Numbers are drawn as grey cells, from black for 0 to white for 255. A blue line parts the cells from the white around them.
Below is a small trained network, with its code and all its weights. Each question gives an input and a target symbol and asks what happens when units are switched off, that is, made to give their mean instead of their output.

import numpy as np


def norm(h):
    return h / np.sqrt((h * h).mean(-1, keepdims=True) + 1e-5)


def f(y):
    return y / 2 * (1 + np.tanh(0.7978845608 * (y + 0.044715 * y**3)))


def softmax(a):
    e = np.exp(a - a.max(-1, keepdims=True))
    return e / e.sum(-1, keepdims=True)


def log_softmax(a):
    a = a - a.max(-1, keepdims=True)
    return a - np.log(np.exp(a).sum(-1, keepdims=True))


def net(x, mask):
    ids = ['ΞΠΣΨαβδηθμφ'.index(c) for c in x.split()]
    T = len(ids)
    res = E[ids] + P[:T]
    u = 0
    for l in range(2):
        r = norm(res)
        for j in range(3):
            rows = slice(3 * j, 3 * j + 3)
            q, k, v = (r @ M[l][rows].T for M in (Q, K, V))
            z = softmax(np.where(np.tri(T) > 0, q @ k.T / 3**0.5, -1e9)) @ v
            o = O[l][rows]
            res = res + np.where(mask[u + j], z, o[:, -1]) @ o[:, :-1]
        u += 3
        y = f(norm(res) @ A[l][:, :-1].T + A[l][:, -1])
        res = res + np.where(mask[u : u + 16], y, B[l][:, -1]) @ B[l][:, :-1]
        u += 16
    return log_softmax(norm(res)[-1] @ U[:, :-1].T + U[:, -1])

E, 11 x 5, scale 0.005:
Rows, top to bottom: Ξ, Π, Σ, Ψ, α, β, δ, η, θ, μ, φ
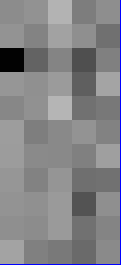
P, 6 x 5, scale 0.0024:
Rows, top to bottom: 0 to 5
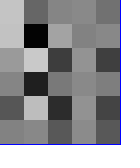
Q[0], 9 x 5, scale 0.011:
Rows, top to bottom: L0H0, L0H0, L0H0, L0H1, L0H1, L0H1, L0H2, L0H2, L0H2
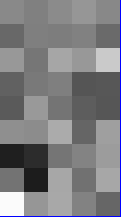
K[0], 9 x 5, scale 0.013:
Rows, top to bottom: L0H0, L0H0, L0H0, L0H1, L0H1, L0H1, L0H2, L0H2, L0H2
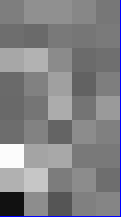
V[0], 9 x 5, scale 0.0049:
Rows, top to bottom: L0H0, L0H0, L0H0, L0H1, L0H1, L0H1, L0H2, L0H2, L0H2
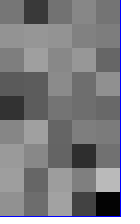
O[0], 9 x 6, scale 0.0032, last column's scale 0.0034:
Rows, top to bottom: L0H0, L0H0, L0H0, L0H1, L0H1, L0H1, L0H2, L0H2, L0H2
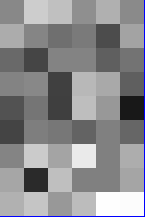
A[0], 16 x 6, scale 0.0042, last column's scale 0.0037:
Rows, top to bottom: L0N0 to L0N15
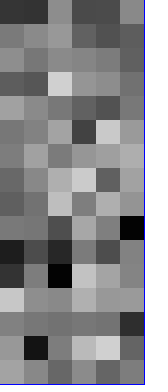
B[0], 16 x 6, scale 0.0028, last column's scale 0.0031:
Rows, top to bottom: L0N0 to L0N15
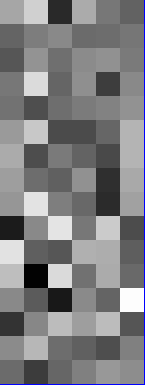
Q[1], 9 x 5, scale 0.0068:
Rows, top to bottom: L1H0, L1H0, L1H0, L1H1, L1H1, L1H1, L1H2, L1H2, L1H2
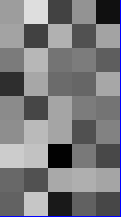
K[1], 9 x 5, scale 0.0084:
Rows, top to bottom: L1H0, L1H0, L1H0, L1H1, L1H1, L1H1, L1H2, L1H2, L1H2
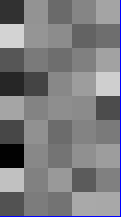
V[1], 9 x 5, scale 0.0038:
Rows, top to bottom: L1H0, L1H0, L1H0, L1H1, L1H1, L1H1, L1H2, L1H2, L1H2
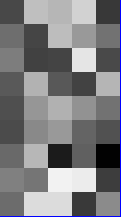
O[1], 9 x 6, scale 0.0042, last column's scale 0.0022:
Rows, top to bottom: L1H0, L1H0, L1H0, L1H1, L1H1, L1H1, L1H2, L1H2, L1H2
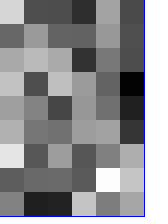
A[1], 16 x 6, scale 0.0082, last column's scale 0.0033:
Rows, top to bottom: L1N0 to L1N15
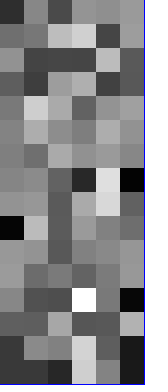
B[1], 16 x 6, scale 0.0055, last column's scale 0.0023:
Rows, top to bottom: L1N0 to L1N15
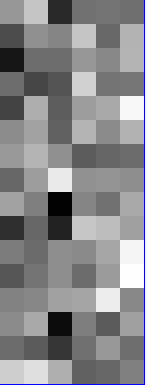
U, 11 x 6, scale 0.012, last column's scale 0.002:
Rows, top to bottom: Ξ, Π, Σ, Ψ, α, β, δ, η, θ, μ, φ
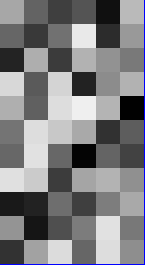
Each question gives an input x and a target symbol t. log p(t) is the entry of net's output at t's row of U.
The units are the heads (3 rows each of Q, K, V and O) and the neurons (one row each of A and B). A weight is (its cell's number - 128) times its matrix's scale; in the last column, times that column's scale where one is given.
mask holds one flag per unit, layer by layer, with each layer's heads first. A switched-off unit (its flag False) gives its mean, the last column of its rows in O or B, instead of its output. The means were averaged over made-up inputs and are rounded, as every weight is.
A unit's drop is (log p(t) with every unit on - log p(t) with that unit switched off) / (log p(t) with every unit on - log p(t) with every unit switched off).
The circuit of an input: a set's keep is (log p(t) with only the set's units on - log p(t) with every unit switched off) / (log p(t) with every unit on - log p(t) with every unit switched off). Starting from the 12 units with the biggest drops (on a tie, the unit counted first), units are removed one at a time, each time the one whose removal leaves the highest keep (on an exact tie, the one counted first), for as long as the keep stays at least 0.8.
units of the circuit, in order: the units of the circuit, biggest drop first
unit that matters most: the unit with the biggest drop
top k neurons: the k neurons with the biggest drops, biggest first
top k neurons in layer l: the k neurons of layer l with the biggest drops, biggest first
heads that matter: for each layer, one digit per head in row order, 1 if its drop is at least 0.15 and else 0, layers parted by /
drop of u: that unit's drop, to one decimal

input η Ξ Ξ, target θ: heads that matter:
001 / 001
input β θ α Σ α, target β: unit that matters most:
L0N0
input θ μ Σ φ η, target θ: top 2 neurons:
(L0N12 L1N2)
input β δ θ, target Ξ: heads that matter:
011 / 101
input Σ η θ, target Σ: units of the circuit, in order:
(L0H1 L0N11 L1N9 L1H2)
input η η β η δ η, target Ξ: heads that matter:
001 / 000
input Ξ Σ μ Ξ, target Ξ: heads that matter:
110 / 001
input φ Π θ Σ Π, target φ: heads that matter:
011 / 100
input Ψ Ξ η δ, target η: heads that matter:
001 / 000
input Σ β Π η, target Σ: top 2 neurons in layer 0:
(L0N11 L0N12)
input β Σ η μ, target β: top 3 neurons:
(L0N0 L0N10 L0N11)
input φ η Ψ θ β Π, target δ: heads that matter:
001 / 101
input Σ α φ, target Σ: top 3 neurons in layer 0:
(L0N11 L0N12 L0N10)
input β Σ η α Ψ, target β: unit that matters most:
L0H1
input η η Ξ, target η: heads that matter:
001 / 001
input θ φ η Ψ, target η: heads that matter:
001 / 000
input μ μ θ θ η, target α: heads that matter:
000 / 000
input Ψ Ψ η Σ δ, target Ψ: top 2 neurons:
(L0N0 L0N10)
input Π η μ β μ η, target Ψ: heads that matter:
000 / 001
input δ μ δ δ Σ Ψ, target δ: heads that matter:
011 / 001
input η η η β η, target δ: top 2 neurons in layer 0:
(L0N12 L0N11)
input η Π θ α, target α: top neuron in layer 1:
(L1N12)
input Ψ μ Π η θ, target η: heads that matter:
001 / 001
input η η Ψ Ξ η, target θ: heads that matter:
001 / 000
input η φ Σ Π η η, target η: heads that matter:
111 / 001
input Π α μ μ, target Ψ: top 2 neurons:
(L0N12 L1N9)
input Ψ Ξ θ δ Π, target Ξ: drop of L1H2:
0.3
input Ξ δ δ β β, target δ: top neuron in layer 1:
(L1N13)
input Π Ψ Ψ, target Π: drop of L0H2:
0.8
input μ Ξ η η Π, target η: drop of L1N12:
0.0
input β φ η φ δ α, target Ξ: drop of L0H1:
0.2
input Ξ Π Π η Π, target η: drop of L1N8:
0.1
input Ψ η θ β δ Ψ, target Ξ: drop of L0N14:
0.1
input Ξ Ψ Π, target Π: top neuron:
(L0N5)
